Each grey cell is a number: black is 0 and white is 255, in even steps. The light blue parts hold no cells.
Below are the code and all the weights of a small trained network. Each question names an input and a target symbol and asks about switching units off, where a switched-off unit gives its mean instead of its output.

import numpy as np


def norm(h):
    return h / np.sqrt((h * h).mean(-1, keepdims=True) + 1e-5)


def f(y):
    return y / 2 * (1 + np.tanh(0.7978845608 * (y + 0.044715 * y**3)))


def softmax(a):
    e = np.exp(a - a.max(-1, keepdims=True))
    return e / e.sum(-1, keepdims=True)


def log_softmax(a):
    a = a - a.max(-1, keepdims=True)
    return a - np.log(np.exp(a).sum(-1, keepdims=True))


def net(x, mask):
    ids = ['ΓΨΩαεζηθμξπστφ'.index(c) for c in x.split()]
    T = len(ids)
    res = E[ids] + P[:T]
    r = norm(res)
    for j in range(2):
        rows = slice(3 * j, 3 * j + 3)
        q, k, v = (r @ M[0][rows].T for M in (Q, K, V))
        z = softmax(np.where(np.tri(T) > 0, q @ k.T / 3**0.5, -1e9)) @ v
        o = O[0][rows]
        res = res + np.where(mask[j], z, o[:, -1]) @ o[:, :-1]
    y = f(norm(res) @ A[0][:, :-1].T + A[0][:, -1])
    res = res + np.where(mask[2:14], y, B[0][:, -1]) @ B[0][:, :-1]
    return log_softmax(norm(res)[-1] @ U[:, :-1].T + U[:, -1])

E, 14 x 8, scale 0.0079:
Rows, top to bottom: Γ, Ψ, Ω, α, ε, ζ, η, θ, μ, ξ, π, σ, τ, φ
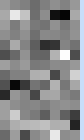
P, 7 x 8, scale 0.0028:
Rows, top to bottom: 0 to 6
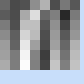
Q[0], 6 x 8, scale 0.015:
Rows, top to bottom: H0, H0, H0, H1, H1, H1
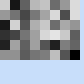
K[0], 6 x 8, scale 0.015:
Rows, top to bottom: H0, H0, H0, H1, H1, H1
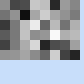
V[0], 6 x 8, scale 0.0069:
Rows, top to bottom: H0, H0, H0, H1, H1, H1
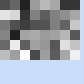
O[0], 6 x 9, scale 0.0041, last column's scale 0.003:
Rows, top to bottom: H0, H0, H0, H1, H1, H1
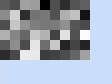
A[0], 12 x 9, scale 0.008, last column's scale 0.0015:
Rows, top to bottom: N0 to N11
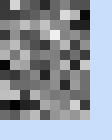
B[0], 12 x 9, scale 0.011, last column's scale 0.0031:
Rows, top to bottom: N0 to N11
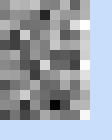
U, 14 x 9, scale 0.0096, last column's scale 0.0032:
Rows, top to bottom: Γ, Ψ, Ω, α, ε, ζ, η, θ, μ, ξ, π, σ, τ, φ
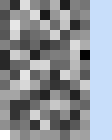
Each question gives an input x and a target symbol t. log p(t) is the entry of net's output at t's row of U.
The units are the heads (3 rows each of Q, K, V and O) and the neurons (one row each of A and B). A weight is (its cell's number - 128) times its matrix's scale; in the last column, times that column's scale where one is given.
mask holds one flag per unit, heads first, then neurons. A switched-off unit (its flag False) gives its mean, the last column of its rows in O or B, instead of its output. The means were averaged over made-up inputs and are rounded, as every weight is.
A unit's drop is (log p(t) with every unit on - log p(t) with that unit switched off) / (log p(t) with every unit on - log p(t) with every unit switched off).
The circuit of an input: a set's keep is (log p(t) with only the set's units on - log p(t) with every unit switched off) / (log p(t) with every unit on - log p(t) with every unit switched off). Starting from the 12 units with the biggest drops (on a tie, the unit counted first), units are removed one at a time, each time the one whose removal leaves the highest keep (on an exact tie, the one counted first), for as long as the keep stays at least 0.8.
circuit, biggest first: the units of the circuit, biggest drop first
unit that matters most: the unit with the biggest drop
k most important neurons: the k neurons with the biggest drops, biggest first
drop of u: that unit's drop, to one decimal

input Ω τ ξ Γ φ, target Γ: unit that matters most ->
N3
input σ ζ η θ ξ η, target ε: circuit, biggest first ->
H0, H1, N10
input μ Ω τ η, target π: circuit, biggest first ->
H1, N4, H0
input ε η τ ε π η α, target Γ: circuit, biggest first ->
H1, N3
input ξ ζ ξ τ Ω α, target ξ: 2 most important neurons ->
N5, N7
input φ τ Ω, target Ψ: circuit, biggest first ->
H0, H1, N8
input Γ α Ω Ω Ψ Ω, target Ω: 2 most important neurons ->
N0, N6
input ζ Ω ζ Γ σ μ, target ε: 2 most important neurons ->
N10, N1
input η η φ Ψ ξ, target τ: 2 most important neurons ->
N6, N10
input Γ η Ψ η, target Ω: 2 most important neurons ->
N0, N6
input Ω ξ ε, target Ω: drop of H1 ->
0.1
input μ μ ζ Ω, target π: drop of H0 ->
0.5
